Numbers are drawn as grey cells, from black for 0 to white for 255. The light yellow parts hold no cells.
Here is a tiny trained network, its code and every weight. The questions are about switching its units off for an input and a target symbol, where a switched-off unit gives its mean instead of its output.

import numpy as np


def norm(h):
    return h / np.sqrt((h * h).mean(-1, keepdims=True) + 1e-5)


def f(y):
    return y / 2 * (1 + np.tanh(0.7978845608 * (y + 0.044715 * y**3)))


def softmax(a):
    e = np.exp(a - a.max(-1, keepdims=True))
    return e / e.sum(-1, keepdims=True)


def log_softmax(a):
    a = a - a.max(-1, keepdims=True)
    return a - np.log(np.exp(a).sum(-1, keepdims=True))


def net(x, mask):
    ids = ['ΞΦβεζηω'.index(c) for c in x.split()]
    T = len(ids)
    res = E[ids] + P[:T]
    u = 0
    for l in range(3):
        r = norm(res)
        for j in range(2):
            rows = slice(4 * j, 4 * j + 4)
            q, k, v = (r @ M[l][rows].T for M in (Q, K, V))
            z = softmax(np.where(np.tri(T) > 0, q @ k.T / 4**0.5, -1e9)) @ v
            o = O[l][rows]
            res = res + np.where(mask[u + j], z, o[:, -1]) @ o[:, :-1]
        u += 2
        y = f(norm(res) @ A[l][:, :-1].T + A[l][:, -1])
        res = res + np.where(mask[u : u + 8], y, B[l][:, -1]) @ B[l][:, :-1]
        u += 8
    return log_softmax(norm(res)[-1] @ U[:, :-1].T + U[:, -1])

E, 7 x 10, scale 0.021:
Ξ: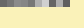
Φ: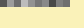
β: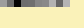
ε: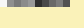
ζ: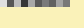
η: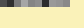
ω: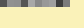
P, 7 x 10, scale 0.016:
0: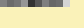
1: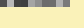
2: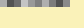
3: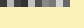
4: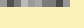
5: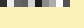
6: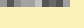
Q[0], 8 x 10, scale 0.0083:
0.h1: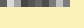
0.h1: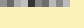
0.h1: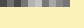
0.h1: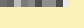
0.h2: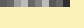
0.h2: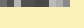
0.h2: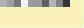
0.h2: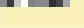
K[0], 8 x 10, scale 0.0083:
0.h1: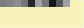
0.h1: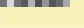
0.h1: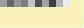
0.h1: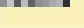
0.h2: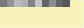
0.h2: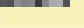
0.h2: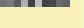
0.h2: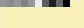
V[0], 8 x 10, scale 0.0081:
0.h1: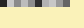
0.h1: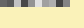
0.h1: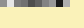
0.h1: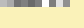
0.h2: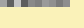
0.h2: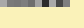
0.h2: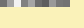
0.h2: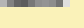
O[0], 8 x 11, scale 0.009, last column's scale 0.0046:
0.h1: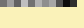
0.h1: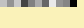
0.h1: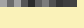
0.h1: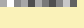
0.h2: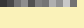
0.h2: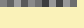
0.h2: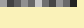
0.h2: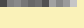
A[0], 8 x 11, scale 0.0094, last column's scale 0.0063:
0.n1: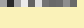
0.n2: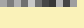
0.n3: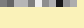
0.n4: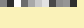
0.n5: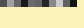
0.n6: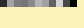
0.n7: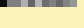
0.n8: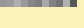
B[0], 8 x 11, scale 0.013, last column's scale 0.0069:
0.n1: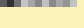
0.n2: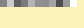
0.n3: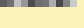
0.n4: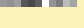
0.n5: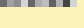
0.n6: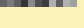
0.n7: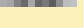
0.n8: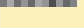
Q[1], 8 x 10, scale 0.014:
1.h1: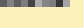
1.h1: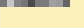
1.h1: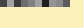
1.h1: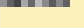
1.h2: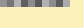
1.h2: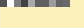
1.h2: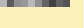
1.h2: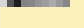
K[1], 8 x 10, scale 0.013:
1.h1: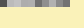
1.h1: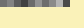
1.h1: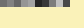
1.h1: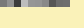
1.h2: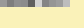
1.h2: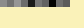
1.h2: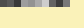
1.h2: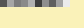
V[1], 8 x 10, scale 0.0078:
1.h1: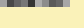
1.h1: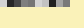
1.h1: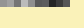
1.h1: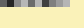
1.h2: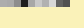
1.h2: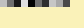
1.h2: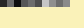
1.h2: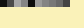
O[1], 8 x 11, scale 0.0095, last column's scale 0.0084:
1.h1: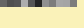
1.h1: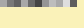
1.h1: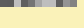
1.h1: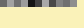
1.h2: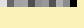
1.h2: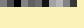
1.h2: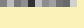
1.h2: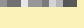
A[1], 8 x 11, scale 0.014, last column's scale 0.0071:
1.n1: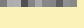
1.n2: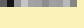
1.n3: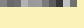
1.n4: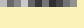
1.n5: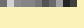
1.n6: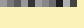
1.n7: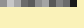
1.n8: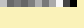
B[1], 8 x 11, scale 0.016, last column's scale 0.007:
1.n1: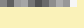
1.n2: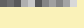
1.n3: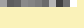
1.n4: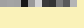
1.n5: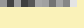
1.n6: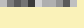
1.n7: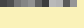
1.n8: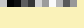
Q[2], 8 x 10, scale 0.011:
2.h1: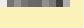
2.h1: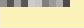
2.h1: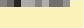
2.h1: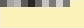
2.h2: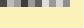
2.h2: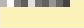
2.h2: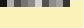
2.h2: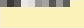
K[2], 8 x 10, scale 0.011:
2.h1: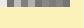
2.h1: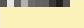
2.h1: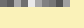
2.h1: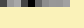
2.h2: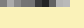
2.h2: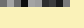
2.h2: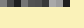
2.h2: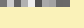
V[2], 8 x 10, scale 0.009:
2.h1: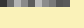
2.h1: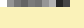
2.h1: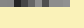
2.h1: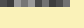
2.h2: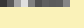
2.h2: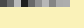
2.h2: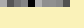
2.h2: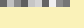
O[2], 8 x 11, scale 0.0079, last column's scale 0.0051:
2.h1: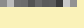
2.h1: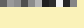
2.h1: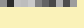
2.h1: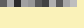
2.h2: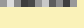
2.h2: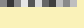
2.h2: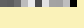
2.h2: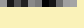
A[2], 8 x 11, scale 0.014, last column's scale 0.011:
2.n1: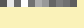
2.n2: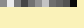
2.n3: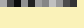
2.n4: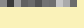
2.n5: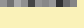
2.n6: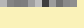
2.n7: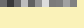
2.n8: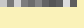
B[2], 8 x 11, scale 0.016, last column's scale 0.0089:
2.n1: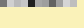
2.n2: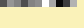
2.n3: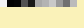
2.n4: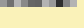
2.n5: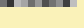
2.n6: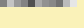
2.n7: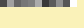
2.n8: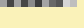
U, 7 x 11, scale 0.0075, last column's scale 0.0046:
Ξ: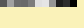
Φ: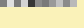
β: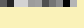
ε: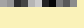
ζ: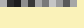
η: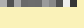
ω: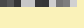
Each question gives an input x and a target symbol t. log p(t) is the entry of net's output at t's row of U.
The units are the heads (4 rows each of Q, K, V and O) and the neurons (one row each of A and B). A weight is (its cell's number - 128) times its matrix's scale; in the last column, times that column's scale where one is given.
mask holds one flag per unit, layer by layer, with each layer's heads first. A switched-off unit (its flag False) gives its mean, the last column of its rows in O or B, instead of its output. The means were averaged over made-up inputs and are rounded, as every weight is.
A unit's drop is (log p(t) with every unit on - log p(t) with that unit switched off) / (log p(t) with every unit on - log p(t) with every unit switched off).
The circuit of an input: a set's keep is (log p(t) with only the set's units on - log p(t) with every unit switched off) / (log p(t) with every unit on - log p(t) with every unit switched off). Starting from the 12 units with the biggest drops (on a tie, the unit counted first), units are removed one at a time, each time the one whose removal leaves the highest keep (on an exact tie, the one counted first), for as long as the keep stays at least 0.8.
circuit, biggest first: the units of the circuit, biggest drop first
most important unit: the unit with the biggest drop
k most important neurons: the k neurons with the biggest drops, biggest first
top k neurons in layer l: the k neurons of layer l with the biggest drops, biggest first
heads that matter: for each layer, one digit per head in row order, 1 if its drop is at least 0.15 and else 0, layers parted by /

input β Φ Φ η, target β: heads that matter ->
00 / 10 / 00
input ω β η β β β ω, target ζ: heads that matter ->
10 / 01 / 00
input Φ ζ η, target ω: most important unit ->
0.h1
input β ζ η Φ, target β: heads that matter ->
01 / 00 / 00
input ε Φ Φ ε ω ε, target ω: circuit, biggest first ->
[1.n4 2.h2]
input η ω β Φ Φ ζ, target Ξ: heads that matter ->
00 / 10 / 00
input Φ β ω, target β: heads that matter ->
00 / 00 / 00
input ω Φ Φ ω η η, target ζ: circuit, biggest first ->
[0.h1 1.h2 2.n3]
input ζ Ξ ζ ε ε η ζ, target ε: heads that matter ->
11 / 01 / 11
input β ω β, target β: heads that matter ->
11 / 10 / 00
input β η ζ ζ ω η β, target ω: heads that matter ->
11 / 10 / 01
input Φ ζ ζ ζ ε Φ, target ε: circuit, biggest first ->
[1.h1 2.h2]
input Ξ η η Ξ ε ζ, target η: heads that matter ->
01 / 00 / 11
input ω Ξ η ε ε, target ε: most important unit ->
2.h1
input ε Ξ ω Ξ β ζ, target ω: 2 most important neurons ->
[1.n4 0.n2]
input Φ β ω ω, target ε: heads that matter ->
00 / 10 / 01
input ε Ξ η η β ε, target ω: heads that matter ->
10 / 01 / 00
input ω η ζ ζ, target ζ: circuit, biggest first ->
[0.h1 1.h2 1.n8]
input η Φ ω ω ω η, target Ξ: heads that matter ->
01 / 10 / 01
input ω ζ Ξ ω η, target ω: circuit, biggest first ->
[1.n2]
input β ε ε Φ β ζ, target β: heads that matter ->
01 / 00 / 00
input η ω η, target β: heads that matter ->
10 / 01 / 00
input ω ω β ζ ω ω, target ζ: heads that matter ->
10 / 01 / 00
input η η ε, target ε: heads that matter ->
00 / 00 / 00
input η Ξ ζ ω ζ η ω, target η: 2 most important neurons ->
[0.n7 1.n4]
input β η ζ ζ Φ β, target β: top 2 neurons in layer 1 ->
[1.n5 1.n6]
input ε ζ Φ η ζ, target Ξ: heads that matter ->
11 / 11 / 11
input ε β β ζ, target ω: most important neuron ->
[0.n2]
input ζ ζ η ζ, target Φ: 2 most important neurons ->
[0.n5 2.n1]
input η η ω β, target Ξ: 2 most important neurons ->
[0.n5 2.n2]
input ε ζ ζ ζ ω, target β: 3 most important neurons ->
[0.n3 2.n5 1.n3]
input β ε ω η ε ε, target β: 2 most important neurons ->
[1.n5 0.n5]
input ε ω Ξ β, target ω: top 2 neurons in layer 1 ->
[1.n6 1.n4]
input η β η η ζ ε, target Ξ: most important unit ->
0.n5
